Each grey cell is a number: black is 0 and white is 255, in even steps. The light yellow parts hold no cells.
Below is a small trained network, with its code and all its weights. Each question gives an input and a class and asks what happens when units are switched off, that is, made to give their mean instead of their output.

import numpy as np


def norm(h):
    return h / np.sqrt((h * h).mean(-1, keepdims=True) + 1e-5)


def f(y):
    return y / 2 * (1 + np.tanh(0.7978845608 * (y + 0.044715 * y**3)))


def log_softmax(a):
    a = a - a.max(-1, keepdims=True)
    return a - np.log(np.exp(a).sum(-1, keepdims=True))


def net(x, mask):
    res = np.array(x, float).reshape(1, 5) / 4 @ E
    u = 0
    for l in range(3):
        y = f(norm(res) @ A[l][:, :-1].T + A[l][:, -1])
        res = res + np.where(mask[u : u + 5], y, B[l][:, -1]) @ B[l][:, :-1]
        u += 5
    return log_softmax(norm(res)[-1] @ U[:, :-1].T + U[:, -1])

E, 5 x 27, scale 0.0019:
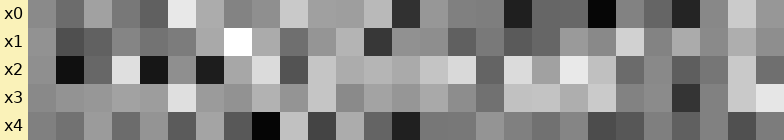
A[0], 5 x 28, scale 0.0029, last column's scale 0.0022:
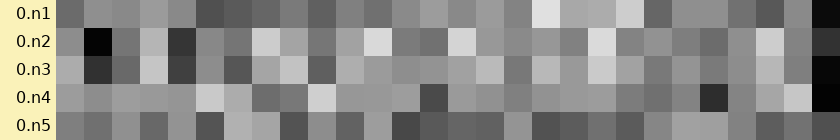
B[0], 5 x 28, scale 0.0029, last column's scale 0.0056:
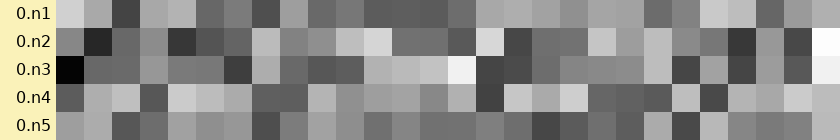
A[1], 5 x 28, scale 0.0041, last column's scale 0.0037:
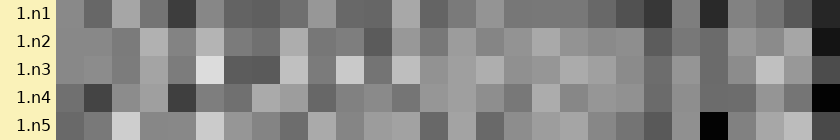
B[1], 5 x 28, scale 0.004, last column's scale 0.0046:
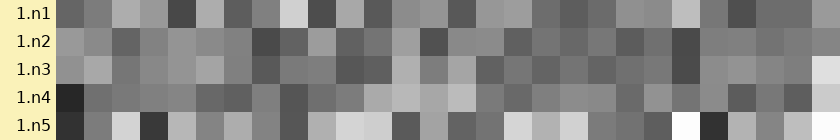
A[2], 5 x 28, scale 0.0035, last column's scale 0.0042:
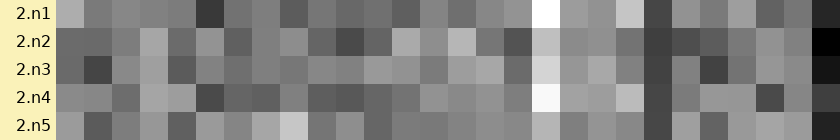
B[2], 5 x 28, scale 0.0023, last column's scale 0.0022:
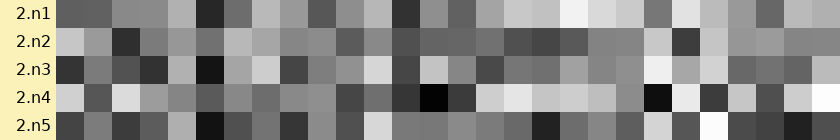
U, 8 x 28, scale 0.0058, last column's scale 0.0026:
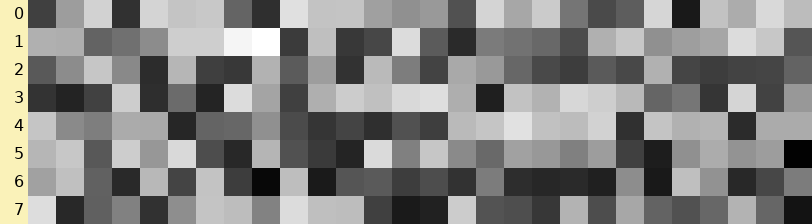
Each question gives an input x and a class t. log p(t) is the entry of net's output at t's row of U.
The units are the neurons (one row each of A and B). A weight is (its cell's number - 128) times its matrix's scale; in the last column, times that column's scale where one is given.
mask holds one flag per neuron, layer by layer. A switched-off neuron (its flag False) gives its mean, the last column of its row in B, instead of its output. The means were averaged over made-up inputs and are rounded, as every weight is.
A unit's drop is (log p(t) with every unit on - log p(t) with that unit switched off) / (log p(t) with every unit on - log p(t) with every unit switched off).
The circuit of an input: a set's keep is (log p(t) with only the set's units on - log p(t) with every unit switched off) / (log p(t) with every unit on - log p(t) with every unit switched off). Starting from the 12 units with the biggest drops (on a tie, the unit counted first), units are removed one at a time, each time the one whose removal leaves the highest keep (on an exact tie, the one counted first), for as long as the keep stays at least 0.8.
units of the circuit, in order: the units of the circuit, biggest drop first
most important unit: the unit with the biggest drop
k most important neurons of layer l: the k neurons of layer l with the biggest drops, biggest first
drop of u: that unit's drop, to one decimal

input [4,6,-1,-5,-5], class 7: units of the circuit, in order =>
0.n3, 0.n4
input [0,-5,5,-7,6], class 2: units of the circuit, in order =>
1.n1
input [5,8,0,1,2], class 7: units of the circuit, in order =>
0.n2, 0.n3
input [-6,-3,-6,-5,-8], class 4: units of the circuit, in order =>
0.n3, 1.n3
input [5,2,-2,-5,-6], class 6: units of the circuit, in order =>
0.n2, 1.n5
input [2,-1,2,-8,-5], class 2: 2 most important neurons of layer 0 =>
0.n3, 0.n2
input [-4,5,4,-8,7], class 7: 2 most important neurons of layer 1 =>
1.n3, 1.n4
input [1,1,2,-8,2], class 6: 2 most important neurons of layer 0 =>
0.n5, 0.n2
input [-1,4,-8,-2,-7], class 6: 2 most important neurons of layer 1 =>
1.n5, 1.n1
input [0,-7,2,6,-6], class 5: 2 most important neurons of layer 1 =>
1.n3, 1.n2
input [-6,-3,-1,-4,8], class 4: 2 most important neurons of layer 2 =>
2.n1, 2.n4
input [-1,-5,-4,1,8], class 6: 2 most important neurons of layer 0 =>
0.n5, 0.n4
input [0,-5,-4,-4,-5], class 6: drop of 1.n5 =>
0.3
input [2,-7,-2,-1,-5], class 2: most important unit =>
0.n4
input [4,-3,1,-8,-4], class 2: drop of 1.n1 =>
0.1
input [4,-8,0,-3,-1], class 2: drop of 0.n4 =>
0.3
